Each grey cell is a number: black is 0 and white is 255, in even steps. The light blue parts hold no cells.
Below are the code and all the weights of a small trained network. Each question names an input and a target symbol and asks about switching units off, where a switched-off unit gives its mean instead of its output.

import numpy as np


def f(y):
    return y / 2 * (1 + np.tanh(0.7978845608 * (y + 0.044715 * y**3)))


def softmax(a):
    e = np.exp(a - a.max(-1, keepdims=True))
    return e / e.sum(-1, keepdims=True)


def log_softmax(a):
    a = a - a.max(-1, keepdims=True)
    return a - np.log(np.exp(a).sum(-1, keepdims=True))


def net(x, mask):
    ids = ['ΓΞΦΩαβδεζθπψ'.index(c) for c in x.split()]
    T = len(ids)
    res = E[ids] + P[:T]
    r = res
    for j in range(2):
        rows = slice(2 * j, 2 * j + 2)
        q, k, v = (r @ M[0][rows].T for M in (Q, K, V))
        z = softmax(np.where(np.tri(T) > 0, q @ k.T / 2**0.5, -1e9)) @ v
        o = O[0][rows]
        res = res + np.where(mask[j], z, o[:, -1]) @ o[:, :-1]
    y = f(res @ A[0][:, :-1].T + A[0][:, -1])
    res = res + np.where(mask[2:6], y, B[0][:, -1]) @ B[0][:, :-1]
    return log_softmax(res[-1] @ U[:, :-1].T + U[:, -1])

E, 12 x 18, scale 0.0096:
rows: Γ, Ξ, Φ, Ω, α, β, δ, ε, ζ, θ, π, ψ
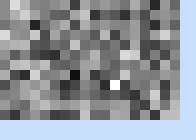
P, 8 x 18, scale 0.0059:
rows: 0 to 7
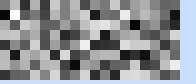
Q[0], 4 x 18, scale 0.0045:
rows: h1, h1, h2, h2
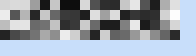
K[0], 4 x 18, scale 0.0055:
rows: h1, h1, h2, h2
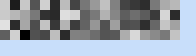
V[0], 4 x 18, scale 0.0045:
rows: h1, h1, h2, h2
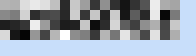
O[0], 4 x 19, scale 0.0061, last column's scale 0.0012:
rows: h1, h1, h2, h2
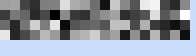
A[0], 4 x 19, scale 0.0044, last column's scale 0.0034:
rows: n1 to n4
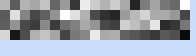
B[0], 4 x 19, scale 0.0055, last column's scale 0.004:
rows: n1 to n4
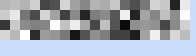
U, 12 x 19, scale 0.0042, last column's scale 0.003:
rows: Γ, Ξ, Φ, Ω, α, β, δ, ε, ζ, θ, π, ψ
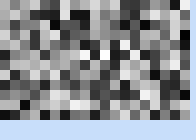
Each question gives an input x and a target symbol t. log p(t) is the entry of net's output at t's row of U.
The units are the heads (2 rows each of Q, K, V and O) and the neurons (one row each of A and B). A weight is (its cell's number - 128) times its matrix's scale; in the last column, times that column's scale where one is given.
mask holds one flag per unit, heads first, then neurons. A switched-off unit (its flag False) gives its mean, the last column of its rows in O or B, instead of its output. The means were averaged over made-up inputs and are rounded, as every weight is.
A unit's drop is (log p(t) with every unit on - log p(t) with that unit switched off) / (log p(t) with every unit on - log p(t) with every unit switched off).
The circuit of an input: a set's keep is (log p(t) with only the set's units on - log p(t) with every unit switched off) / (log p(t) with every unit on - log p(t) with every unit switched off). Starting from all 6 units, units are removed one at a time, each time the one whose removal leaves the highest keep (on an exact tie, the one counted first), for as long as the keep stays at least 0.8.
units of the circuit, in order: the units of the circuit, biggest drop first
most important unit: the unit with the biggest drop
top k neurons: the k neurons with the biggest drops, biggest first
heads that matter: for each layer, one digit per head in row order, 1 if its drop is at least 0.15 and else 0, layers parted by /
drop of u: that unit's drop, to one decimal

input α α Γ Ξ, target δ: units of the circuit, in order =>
[h2, h1, n2]
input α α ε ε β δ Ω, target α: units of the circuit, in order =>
[h2, n2, h1]
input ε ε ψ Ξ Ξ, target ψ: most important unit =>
h2
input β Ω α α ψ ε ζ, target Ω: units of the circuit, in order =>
[h2, n4]
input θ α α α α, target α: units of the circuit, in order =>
[n2, h2]
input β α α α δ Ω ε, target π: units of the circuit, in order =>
[h1, h2]
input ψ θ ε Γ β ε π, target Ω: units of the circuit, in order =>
[n4, h2]
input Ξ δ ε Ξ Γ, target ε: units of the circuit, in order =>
[h1, h2]
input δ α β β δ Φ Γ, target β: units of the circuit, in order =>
[h1, n2]
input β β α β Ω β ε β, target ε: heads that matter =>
10
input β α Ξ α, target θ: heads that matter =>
10
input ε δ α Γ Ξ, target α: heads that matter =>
01
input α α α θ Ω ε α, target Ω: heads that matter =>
01
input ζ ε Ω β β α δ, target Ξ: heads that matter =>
11
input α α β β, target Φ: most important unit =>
h1
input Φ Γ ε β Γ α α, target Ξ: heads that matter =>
11
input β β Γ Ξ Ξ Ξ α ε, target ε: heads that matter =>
10
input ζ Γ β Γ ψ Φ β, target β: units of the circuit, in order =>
[n2, h1]
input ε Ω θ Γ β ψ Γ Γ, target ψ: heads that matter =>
01
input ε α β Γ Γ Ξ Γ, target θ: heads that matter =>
10
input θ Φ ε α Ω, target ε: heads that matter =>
11
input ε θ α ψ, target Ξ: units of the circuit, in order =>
[h1]
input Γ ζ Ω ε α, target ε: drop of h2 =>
0.2
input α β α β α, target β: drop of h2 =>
0.1
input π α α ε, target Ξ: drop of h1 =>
0.6
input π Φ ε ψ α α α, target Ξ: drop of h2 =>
0.5
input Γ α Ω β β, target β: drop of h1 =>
0.2
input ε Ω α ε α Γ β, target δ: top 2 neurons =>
[n2, n1]
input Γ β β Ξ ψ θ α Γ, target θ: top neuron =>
[n3]
